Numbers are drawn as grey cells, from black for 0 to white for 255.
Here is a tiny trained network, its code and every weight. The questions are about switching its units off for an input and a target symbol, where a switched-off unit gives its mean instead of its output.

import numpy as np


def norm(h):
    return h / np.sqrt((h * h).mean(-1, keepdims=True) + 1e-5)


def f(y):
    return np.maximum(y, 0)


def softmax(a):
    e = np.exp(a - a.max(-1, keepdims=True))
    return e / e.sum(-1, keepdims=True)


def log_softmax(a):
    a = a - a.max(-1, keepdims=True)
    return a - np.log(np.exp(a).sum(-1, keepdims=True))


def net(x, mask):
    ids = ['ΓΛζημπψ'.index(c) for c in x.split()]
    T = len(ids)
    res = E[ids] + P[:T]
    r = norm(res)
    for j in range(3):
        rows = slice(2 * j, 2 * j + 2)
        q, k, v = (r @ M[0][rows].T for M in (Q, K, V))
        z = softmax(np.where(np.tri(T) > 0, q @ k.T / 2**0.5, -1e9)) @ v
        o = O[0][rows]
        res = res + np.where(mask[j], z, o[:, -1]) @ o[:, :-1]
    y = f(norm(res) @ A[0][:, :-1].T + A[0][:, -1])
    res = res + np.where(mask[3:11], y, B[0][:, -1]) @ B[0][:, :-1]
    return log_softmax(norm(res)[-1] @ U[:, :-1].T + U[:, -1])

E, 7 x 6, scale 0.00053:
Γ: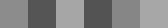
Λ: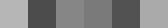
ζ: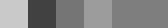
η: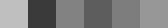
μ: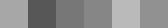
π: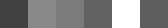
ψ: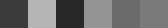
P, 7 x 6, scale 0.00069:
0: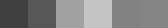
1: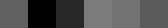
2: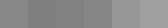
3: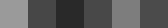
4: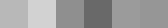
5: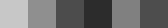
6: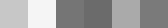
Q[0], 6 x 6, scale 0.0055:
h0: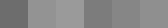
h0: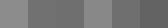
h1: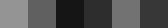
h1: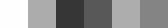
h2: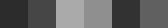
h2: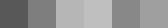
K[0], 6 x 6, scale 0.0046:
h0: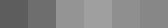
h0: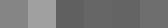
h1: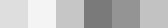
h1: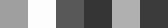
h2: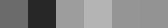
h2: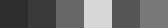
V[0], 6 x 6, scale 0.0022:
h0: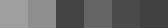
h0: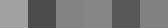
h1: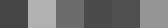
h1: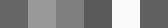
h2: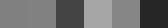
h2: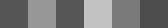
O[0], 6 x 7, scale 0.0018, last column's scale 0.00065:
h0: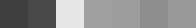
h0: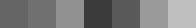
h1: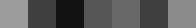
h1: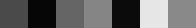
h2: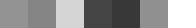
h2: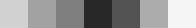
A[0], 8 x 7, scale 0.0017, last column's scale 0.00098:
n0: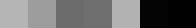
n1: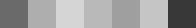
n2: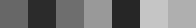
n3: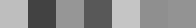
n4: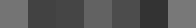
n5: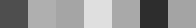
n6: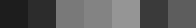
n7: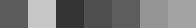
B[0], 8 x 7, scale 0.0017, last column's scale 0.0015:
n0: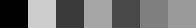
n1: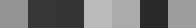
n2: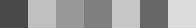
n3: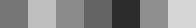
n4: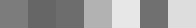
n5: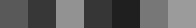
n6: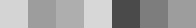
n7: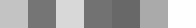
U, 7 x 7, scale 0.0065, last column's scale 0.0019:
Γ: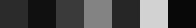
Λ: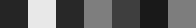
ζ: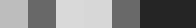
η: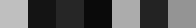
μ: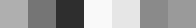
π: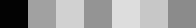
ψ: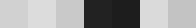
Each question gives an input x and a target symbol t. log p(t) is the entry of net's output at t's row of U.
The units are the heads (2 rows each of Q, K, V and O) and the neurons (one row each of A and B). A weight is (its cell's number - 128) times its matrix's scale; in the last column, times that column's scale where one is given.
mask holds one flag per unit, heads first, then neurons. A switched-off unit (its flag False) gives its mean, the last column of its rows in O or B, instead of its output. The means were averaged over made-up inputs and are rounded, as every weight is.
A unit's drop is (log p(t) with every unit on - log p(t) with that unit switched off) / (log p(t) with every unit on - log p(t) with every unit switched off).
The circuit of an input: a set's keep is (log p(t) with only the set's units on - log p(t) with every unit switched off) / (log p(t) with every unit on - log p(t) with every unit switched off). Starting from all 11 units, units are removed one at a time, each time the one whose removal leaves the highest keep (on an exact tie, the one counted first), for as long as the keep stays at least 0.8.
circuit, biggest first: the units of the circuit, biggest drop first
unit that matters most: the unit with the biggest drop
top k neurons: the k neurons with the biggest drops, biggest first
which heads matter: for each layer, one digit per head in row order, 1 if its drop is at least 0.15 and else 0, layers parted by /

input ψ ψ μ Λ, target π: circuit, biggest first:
[h1; n2; h2]
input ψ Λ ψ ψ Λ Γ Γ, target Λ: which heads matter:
101
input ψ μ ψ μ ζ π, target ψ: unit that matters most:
h1
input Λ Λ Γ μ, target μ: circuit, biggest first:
[h2; n6]
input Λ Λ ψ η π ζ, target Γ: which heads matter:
010
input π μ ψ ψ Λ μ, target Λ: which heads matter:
001
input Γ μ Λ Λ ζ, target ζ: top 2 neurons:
[n1; n5]
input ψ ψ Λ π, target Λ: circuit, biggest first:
[n0; h1]
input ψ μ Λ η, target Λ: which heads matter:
011
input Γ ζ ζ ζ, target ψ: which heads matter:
110
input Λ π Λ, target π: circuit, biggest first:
[h2; n2]
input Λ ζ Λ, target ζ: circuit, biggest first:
[h1; n1]
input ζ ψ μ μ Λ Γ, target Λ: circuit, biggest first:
[h2; n0]
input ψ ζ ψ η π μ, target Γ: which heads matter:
010
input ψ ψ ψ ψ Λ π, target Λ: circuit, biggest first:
[n0; h2]
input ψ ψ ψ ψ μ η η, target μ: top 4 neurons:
[n1; n7; n5; n6]
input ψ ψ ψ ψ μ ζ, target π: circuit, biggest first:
[h1; n2; h2; h0]
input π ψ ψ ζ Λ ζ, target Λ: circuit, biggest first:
[n0; h2]
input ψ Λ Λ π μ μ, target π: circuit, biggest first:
[h1; h2; n2]
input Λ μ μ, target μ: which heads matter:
111
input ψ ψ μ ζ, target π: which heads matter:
010
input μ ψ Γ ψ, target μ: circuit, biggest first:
[h2; n6; n4]
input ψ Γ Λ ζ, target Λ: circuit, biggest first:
[h1; n0]
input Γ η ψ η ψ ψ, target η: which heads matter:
010
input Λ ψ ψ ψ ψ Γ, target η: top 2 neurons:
[n4; n7]
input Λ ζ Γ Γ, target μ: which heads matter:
001
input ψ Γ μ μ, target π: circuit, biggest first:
[h1; n2]
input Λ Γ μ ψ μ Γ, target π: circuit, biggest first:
[h1; h2; n2]
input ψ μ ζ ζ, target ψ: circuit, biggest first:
[h1; n3]
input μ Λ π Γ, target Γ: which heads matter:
010
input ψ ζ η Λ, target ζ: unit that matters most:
h2
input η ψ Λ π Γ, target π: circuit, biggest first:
[h2]
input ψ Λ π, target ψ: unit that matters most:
h0
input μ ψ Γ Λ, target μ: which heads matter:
001
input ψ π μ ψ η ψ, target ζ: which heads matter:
111
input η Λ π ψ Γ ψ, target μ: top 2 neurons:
[n4; n6]
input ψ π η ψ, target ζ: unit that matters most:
n6
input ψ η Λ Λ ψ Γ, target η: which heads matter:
011
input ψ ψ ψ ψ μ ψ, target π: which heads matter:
110
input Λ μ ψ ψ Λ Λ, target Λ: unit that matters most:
h2
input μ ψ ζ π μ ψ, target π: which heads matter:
011
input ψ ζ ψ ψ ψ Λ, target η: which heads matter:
010
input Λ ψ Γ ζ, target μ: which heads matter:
001
